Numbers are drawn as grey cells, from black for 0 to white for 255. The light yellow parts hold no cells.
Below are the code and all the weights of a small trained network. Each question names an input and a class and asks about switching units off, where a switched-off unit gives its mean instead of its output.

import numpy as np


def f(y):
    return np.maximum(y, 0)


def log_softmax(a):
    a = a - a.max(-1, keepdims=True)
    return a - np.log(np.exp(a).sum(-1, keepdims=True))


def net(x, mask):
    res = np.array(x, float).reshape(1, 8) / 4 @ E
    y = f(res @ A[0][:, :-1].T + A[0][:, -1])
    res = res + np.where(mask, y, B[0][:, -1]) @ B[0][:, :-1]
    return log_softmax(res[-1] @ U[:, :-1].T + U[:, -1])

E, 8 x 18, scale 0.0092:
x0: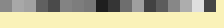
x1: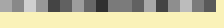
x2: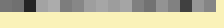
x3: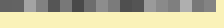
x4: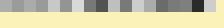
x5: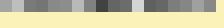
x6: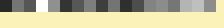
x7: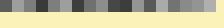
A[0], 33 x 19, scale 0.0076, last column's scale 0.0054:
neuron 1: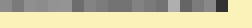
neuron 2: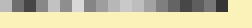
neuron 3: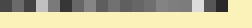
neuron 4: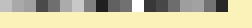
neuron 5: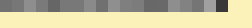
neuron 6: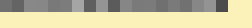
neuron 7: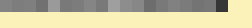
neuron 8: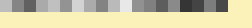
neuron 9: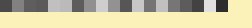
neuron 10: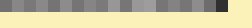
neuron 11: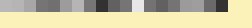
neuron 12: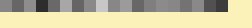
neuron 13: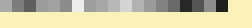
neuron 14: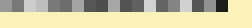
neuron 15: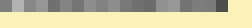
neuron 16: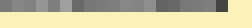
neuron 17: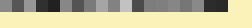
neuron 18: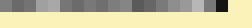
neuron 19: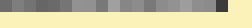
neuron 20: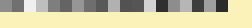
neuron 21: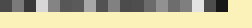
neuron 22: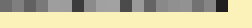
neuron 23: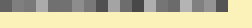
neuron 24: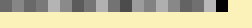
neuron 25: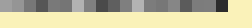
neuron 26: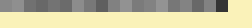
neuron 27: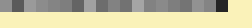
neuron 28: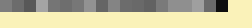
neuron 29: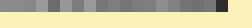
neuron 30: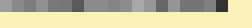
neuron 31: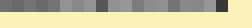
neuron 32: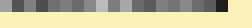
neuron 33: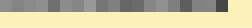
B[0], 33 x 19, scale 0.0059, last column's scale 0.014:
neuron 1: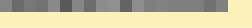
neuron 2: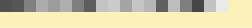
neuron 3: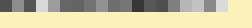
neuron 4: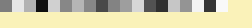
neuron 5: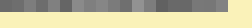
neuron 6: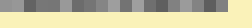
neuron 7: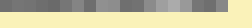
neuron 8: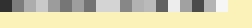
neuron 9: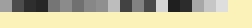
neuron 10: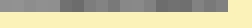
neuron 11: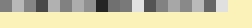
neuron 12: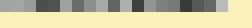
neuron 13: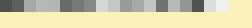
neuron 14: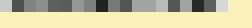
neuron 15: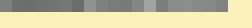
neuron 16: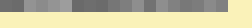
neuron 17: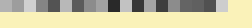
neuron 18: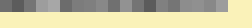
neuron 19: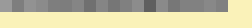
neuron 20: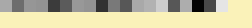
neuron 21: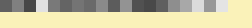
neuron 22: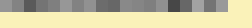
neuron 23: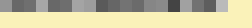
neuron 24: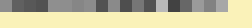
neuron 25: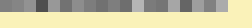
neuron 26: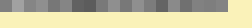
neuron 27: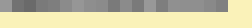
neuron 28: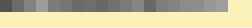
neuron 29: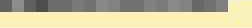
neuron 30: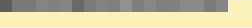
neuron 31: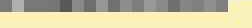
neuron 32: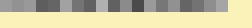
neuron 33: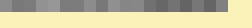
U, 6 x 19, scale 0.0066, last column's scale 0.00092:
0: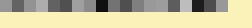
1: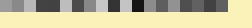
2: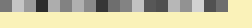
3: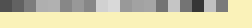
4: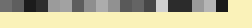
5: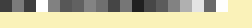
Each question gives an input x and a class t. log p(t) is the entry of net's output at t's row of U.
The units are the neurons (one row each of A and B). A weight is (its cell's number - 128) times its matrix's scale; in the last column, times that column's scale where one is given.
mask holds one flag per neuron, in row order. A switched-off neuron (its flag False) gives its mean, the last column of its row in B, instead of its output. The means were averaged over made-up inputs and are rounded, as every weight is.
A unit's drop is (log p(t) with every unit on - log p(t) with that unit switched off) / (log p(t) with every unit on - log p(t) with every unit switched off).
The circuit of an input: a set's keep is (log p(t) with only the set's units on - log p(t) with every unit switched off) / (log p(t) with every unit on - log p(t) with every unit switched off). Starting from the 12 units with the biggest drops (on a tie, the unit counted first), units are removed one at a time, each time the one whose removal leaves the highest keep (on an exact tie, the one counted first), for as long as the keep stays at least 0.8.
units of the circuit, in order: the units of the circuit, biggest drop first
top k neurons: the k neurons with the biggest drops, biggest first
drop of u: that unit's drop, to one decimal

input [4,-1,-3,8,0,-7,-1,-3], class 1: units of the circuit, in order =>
neuron 17
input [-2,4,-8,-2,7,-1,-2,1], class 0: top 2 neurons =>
neuron 20; neuron 14
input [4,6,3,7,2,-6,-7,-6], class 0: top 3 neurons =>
neuron 20; neuron 14; neuron 4
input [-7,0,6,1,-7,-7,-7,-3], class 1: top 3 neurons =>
neuron 17; neuron 12; neuron 32
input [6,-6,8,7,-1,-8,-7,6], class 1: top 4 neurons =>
neuron 17; neuron 12; neuron 32; neuron 11
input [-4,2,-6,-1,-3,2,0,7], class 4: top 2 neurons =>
neuron 4; neuron 17
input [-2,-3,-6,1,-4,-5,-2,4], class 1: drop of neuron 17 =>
0.1
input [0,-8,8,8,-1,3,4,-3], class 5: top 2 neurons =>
neuron 21; neuron 3
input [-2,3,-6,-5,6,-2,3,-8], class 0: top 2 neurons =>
neuron 20; neuron 14
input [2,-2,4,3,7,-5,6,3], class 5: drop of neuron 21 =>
0.1
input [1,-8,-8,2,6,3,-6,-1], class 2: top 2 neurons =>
neuron 4; neuron 11
